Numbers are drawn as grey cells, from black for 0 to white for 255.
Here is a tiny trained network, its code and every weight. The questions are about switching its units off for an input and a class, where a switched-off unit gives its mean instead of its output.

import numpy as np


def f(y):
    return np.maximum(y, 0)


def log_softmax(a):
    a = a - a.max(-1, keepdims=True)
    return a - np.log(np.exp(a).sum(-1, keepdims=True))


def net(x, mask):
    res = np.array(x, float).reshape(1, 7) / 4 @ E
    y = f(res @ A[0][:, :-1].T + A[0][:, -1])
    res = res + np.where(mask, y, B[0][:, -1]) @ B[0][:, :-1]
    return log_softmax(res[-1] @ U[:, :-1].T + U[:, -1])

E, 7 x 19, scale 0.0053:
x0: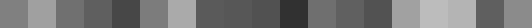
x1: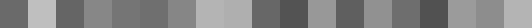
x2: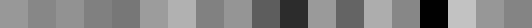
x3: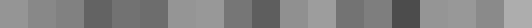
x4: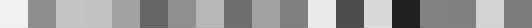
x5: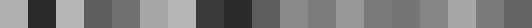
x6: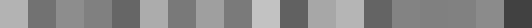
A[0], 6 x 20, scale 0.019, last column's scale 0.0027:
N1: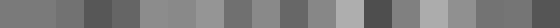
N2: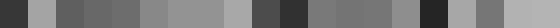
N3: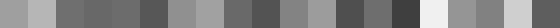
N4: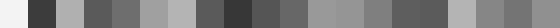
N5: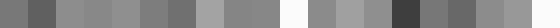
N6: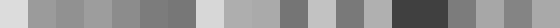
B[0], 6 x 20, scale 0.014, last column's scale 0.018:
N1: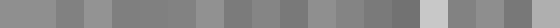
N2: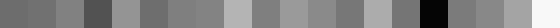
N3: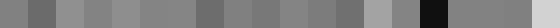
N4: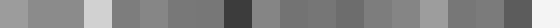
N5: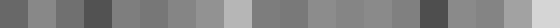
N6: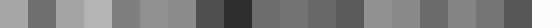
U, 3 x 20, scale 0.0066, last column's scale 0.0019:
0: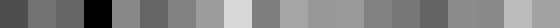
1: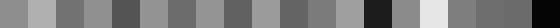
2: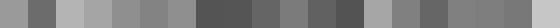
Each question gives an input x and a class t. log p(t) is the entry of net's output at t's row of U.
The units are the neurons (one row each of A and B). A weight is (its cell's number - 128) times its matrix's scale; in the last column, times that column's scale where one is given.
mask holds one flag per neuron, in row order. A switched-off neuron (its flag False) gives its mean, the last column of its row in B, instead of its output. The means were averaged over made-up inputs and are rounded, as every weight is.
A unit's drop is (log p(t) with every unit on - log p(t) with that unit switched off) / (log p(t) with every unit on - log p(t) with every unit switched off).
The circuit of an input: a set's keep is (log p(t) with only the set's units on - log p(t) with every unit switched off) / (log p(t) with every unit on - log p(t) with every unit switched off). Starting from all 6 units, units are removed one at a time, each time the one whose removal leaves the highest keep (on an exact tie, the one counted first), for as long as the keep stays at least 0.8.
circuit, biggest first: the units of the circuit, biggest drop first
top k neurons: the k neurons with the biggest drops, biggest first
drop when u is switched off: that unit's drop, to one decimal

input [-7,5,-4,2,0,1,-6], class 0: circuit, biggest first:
N5
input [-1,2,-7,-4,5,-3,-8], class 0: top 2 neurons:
N4, N5
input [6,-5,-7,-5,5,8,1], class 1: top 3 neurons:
N2, N6, N1
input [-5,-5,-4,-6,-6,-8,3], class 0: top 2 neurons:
N4, N6
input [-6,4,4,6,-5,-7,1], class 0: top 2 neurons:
N2, N4
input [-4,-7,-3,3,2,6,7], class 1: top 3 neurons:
N2, N3, N6
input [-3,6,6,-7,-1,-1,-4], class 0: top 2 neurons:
N2, N4
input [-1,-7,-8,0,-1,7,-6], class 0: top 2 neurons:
N6, N5
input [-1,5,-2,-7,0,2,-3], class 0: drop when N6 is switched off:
0.7
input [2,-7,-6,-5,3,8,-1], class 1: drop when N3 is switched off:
0.2
